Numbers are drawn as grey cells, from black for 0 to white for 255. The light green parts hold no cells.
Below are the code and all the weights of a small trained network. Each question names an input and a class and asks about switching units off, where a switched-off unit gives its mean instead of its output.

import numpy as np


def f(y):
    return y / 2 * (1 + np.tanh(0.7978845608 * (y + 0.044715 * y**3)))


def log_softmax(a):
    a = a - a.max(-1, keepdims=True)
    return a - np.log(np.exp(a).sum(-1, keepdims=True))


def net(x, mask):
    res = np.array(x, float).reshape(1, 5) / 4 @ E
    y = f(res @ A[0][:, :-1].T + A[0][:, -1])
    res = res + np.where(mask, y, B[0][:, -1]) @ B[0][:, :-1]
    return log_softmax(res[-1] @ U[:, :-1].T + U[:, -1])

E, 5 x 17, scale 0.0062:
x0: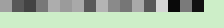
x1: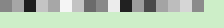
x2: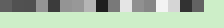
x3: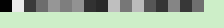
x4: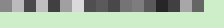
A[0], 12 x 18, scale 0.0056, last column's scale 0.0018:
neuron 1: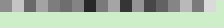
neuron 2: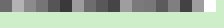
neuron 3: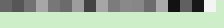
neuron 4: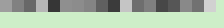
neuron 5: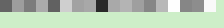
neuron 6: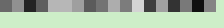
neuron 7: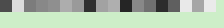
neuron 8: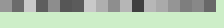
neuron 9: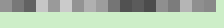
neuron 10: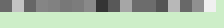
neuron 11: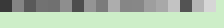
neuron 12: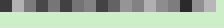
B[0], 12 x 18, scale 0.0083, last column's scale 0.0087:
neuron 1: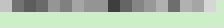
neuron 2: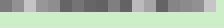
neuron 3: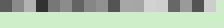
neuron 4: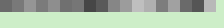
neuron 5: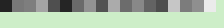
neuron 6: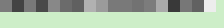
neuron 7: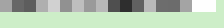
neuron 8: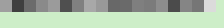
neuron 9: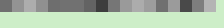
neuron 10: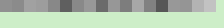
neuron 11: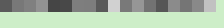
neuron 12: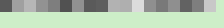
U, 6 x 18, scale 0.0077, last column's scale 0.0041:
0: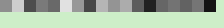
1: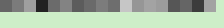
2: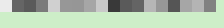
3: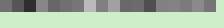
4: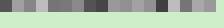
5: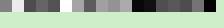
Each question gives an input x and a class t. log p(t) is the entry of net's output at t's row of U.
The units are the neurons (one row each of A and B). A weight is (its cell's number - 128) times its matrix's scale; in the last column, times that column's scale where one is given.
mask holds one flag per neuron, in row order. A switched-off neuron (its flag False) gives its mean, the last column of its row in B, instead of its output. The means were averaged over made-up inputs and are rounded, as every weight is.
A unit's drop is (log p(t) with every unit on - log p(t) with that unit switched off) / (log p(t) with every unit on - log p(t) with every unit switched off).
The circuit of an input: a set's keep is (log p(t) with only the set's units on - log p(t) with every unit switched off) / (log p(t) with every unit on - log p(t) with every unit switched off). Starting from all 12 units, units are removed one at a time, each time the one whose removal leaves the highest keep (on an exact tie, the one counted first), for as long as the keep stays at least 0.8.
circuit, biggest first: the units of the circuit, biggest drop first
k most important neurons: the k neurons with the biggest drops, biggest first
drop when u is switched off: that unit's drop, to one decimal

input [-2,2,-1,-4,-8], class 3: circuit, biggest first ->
(neuron 7; neuron 3)
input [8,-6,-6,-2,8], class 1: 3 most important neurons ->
(neuron 3; neuron 4; neuron 8)
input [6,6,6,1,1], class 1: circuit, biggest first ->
(neuron 3; neuron 7)
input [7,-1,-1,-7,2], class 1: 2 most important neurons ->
(neuron 7; neuron 3)
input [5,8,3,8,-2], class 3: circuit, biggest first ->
(neuron 6)
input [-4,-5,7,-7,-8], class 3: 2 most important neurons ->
(neuron 8; neuron 3)
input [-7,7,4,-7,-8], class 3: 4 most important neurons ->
(neuron 8; neuron 12; neuron 2; neuron 4)
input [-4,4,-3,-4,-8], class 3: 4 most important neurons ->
(neuron 7; neuron 1; neuron 11; neuron 3)
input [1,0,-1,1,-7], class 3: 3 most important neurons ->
(neuron 3; neuron 7; neuron 4)
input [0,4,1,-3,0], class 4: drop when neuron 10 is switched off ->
-0.2
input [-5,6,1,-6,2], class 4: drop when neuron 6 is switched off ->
0.1
